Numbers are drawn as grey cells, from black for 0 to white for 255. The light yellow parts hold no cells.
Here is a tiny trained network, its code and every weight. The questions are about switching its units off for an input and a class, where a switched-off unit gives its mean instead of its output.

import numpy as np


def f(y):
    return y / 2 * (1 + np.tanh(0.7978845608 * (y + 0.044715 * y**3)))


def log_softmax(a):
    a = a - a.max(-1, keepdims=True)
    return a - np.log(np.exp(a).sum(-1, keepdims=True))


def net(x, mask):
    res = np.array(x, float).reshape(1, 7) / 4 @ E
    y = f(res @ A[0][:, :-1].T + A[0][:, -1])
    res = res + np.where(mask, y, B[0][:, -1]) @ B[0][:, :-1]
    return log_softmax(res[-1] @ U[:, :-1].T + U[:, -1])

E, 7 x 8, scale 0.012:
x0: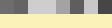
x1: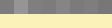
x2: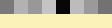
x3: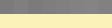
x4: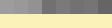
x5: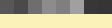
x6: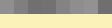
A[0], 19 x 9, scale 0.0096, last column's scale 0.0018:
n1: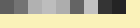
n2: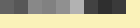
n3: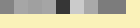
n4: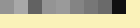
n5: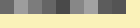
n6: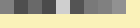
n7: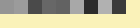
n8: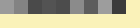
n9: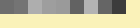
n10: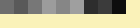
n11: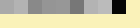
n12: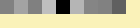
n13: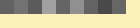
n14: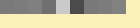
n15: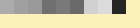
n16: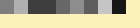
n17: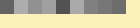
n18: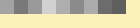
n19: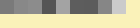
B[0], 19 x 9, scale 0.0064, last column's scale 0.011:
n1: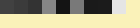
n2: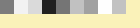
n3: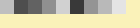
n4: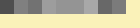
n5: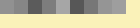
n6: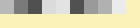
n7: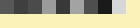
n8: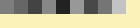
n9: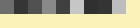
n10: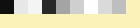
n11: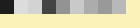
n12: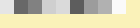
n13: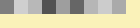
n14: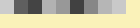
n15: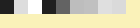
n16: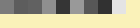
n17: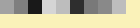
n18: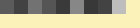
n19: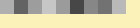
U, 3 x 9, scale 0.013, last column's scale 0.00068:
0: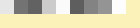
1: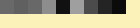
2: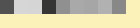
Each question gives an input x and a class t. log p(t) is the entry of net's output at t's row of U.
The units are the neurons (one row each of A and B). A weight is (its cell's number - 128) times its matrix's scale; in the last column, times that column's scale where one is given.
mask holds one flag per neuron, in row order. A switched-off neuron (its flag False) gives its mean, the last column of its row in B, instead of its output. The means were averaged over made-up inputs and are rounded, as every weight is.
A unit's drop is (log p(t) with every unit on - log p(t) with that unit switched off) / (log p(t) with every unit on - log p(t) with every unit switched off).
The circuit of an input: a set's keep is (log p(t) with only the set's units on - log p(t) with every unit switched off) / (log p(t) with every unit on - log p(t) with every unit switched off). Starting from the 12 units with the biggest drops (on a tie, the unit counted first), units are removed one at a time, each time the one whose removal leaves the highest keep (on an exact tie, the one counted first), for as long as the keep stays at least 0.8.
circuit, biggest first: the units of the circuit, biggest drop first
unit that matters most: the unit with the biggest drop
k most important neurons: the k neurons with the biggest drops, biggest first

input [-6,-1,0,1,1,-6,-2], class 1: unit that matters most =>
n16
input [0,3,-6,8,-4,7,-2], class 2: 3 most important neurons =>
[n10; n2; n12]
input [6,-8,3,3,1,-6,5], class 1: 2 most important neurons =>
[n1; n9]
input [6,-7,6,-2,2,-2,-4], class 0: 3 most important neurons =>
[n12; n3; n17]
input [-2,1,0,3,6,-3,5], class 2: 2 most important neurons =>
[n1; n9]
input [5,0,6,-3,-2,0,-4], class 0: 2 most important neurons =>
[n12; n3]
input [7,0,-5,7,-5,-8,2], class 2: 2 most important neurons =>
[n15; n11]
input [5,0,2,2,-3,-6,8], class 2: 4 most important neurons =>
[n15; n11; n7; n16]
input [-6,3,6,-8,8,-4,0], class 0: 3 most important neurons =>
[n12; n3; n1]
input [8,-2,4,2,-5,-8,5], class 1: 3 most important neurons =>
[n1; n9; n18]
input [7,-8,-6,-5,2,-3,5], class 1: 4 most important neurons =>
[n1; n9; n18; n12]
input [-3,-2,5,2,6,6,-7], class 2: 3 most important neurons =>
[n10; n2; n6]
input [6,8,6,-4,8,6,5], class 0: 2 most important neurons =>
[n12; n3]
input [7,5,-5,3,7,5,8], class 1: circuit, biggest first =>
[n1]
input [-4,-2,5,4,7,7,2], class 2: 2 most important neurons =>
[n10; n2]
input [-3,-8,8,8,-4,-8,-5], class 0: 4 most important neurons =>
[n12; n3; n17; n10]
